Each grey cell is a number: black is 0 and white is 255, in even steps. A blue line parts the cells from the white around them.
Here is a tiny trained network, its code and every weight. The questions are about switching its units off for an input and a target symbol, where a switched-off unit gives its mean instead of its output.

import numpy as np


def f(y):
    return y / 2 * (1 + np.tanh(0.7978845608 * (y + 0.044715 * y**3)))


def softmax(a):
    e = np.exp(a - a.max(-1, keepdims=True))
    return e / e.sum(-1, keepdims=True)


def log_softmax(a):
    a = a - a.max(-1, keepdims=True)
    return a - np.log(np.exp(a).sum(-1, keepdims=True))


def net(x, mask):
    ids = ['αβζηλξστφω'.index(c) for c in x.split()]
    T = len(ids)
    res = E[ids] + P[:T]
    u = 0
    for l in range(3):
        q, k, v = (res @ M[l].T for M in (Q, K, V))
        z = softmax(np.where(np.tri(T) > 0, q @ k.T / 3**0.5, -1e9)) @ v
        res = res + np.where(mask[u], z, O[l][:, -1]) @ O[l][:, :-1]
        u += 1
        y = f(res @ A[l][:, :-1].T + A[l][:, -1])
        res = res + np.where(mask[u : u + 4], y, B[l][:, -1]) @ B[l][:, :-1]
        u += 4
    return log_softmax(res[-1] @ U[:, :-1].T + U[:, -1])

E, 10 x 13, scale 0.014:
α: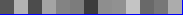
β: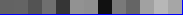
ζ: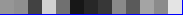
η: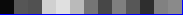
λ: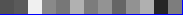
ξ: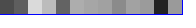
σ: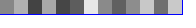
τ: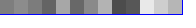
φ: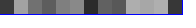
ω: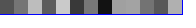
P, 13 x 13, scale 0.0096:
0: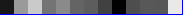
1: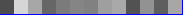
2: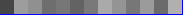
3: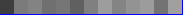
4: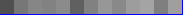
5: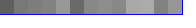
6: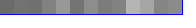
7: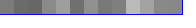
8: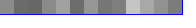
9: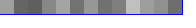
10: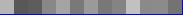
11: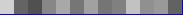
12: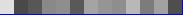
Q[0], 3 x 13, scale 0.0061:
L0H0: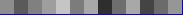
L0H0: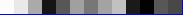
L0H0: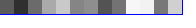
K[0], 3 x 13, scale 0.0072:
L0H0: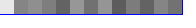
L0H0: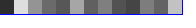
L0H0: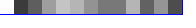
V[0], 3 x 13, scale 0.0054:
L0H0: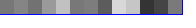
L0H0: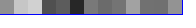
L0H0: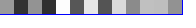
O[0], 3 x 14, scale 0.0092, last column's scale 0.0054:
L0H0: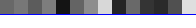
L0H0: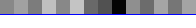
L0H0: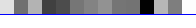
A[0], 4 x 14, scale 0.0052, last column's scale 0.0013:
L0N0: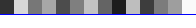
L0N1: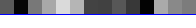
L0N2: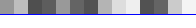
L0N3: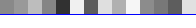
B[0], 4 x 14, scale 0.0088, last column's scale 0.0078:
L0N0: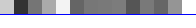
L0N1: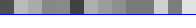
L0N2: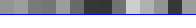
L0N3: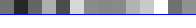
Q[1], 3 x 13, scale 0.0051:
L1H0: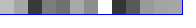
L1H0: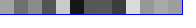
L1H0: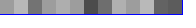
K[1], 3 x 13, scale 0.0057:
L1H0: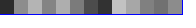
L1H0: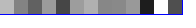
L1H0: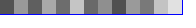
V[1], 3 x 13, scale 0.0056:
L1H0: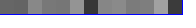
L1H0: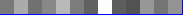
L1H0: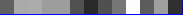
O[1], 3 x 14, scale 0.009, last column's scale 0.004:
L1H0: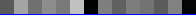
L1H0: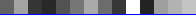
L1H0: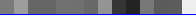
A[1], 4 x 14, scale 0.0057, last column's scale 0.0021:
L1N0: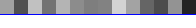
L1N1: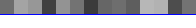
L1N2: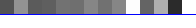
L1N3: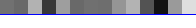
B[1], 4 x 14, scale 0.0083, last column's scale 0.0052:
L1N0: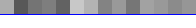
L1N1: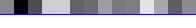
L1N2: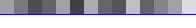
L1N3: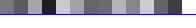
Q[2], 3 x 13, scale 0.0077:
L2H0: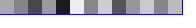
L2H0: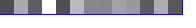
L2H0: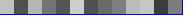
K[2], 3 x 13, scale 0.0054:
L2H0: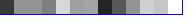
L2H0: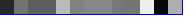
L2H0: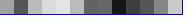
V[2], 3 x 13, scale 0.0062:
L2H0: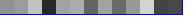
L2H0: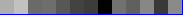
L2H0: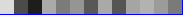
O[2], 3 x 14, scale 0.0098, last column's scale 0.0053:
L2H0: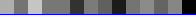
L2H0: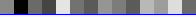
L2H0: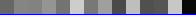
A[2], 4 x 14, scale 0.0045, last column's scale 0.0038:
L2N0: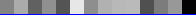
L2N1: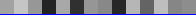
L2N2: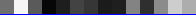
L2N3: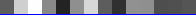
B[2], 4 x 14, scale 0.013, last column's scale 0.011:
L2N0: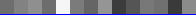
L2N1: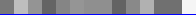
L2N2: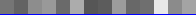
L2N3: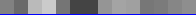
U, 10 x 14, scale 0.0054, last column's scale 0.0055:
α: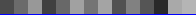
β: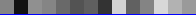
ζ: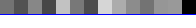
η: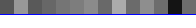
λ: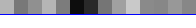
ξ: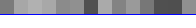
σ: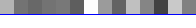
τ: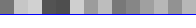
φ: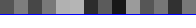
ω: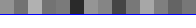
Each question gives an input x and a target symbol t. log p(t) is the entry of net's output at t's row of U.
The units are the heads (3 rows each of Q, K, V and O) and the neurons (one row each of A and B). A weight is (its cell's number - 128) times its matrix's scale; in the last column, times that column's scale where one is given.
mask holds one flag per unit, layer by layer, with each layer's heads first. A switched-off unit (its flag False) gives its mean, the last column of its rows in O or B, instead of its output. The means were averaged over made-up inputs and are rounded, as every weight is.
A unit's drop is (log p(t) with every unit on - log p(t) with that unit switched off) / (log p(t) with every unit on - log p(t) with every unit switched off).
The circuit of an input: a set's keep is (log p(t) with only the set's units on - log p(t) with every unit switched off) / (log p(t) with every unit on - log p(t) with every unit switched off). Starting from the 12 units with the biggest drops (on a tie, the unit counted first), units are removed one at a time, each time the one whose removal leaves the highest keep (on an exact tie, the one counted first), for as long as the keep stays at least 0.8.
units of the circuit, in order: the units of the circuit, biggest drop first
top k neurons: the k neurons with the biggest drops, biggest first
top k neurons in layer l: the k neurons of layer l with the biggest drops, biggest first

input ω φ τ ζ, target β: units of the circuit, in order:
[L2N2 L1H0]
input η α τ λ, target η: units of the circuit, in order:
[L0N1 L2H0]
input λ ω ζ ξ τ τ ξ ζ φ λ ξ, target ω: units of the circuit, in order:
[L2H0 L0H0 L0N3]
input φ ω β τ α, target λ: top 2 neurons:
[L0N2 L0N1]
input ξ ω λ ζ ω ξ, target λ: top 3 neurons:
[L0N3 L2N3 L1N3]
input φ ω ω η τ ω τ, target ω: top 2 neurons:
[L1N3 L1N1]
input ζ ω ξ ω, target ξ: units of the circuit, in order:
[L0N3 L2H0 L1N3 L2N3]
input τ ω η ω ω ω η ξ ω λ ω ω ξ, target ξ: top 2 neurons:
[L1N1 L2N3]
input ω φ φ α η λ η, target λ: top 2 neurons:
[L2N3 L0N1]
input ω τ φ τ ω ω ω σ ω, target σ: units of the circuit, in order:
[L1H0 L2H0 L1N2]
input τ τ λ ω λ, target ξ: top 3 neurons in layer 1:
[L1N1 L1N3 L1N2]
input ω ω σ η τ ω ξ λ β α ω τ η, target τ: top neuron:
[L0N1]
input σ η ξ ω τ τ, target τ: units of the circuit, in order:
[L0H0 L2N1 L0N0]
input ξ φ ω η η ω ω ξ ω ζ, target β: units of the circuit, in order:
[L2N2 L1N3 L0N0]
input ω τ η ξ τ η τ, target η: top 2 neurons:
[L0N1 L1N1]
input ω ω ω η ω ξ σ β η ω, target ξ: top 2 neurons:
[L1N3 L0N3]
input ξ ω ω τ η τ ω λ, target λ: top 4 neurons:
[L2N3 L0N3 L0N0 L1N3]
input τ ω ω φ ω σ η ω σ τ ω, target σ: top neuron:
[L1N0]
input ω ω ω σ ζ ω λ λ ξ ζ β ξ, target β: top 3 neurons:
[L0N1 L2N1 L0N3]
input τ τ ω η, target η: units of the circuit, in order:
[L0H0 L2H0 L0N1]
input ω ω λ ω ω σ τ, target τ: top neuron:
[L0N0]
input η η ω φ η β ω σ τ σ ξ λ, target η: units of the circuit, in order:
[L2H0 L0N1]
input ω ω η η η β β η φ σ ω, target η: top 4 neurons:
[L1N3 L0N1 L0N0 L0N2]
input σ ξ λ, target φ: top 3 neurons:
[L2N0 L0N0 L1N3]
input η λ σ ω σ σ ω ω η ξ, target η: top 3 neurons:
[L0N1 L0N3 L0N2]
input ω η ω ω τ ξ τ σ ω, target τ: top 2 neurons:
[L2N1 L2N2]
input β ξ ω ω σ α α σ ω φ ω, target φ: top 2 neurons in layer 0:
[L0N3 L0N2]
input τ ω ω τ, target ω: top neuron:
[L0N3]
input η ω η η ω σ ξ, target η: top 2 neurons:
[L0N1 L0N2]
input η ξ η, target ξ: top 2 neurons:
[L0N3 L2N3]
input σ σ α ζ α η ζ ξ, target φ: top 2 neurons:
[L2N0 L0N0]
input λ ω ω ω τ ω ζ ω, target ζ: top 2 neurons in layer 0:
[L0N3 L0N0]
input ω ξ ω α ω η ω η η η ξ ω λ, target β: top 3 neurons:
[L0N1 L2N1 L0N3]
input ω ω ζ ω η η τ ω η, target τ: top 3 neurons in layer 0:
[L0N1 L0N0 L0N3]
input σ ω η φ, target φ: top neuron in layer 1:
[L1N3]
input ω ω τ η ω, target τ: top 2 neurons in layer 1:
[L1N3 L1N2]
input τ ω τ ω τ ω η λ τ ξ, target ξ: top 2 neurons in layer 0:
[L0N0 L0N1]
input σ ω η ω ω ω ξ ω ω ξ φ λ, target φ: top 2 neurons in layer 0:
[L0N3 L0N0]
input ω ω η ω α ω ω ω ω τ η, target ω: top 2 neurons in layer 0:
[L0N1 L0N3]
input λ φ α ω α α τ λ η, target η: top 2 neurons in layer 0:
[L0N0 L0N3]
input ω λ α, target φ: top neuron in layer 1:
[L1N3]
